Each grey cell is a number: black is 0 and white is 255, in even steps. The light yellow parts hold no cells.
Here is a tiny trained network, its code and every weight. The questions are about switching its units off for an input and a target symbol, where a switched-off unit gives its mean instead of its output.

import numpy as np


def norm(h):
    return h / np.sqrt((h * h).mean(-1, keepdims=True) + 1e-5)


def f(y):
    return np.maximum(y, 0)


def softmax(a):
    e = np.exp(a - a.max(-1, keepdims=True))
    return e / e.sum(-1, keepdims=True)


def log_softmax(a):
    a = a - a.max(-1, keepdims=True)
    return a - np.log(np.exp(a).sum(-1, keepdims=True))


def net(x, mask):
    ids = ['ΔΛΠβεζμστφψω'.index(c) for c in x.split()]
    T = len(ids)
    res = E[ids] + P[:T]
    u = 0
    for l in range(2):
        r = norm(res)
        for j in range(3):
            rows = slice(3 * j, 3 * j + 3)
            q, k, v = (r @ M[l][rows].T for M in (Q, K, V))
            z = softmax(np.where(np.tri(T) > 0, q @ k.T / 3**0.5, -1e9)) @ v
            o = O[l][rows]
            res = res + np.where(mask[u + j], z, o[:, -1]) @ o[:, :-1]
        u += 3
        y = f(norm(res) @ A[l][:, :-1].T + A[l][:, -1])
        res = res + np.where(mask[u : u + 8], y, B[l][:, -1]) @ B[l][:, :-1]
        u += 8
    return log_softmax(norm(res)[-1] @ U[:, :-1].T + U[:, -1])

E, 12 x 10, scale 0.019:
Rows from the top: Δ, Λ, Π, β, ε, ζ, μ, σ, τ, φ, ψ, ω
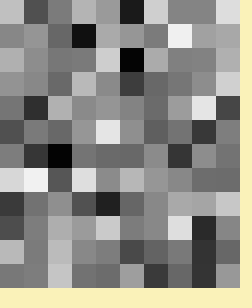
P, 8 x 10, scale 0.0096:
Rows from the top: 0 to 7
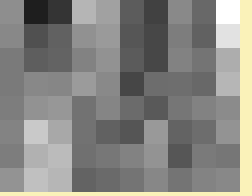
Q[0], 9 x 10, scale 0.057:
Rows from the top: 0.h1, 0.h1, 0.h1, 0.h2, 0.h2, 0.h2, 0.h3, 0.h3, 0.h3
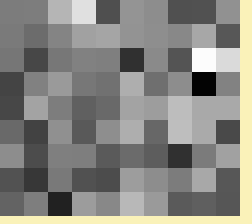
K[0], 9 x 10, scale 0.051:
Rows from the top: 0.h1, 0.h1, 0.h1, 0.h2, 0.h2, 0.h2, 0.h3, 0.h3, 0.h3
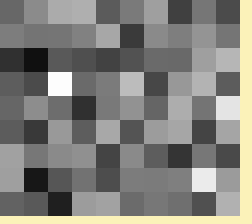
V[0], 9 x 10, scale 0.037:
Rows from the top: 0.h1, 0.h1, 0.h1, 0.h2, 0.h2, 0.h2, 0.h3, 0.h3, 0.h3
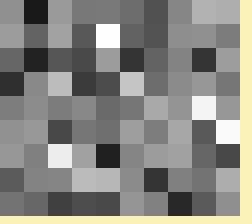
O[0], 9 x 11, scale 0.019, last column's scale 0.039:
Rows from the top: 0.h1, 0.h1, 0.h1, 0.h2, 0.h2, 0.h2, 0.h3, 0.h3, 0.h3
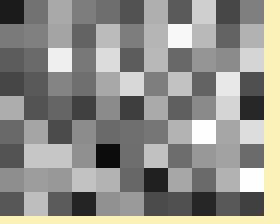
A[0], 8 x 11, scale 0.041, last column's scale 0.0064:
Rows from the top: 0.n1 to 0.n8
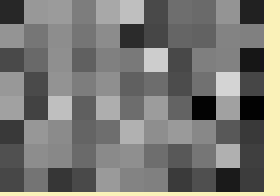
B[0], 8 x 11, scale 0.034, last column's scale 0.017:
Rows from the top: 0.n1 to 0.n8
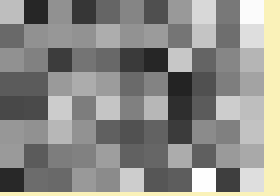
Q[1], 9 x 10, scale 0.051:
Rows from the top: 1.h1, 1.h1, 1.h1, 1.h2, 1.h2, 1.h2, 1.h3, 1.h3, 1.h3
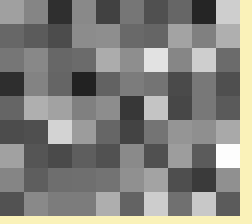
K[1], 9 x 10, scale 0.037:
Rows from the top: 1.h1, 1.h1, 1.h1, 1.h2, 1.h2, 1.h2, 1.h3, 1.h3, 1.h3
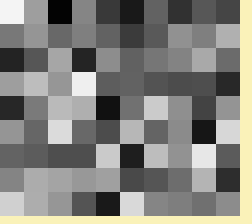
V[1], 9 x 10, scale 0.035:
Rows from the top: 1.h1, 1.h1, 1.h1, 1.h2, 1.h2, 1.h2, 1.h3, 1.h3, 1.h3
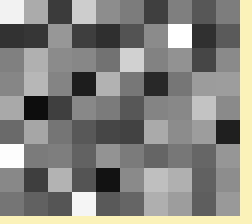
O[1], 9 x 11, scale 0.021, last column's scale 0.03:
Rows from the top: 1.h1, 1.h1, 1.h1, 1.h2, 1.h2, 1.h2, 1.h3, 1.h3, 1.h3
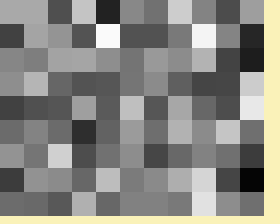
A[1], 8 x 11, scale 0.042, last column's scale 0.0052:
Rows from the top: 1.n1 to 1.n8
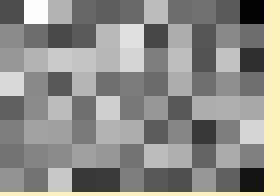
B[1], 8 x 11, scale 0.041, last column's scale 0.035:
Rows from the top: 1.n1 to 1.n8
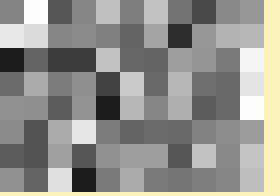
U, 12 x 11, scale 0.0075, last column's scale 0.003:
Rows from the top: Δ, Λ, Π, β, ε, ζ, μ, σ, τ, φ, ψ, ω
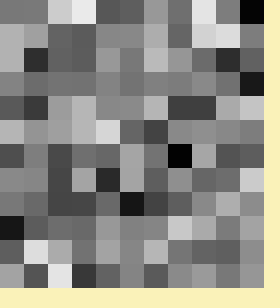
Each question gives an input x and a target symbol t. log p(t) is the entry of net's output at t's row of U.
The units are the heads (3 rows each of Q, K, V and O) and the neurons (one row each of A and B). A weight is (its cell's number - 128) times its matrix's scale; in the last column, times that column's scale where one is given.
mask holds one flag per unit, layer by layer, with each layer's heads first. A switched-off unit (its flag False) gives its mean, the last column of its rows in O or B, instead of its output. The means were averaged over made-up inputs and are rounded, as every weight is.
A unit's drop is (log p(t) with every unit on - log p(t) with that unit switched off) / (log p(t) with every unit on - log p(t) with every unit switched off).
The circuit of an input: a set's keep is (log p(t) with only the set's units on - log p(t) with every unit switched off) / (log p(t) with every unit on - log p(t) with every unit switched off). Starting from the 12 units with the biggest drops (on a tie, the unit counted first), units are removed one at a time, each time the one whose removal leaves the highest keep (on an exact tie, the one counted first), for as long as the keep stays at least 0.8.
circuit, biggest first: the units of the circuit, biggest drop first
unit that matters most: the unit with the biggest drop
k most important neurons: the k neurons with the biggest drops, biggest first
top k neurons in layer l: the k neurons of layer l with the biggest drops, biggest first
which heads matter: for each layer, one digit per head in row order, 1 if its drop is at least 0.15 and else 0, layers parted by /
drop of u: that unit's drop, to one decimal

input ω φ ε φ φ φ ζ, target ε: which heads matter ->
010 / 000
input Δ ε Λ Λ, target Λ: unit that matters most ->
0.h3
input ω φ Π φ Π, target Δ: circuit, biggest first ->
0.h3, 0.h1
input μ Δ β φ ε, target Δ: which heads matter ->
001 / 000
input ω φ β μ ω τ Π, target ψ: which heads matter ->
011 / 000
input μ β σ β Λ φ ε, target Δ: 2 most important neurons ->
1.n3, 0.n1
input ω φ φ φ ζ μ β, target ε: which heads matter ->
100 / 000
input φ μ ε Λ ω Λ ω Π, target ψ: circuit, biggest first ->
0.h3, 1.n1
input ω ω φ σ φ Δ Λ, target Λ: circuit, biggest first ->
1.n2, 0.h2
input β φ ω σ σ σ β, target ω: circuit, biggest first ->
1.h3, 0.h1, 1.n8
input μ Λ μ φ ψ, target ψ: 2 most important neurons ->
1.n1, 0.n6
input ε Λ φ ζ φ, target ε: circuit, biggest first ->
0.h2, 0.n5
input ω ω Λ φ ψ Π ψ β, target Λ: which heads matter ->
011 / 010
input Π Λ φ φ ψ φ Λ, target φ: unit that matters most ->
0.h1
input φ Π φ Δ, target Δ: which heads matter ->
011 / 000
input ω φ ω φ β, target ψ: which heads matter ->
010 / 000
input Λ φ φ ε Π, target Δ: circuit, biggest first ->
0.h3, 0.h2, 0.h1
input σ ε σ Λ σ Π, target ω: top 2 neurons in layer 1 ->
1.n8, 1.n3
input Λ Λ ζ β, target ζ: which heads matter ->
101 / 000
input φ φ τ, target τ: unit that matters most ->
0.h2
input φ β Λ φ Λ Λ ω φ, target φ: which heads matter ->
001 / 000
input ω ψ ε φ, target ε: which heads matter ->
010 / 000
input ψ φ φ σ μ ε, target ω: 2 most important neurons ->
1.n8, 0.n3
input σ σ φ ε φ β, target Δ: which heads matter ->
000 / 000
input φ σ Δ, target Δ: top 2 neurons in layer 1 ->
1.n3, 1.n4
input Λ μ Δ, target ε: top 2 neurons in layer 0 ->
0.n1, 0.n8
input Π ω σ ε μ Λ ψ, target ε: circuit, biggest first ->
0.h2
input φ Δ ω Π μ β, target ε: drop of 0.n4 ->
0.1
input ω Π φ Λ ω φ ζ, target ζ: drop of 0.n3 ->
0.0
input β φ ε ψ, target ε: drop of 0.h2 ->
0.8
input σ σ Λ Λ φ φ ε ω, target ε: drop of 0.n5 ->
0.5
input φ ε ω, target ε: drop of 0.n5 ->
0.2
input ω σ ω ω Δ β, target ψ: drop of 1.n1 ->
0.3
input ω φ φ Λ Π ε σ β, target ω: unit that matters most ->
1.h3
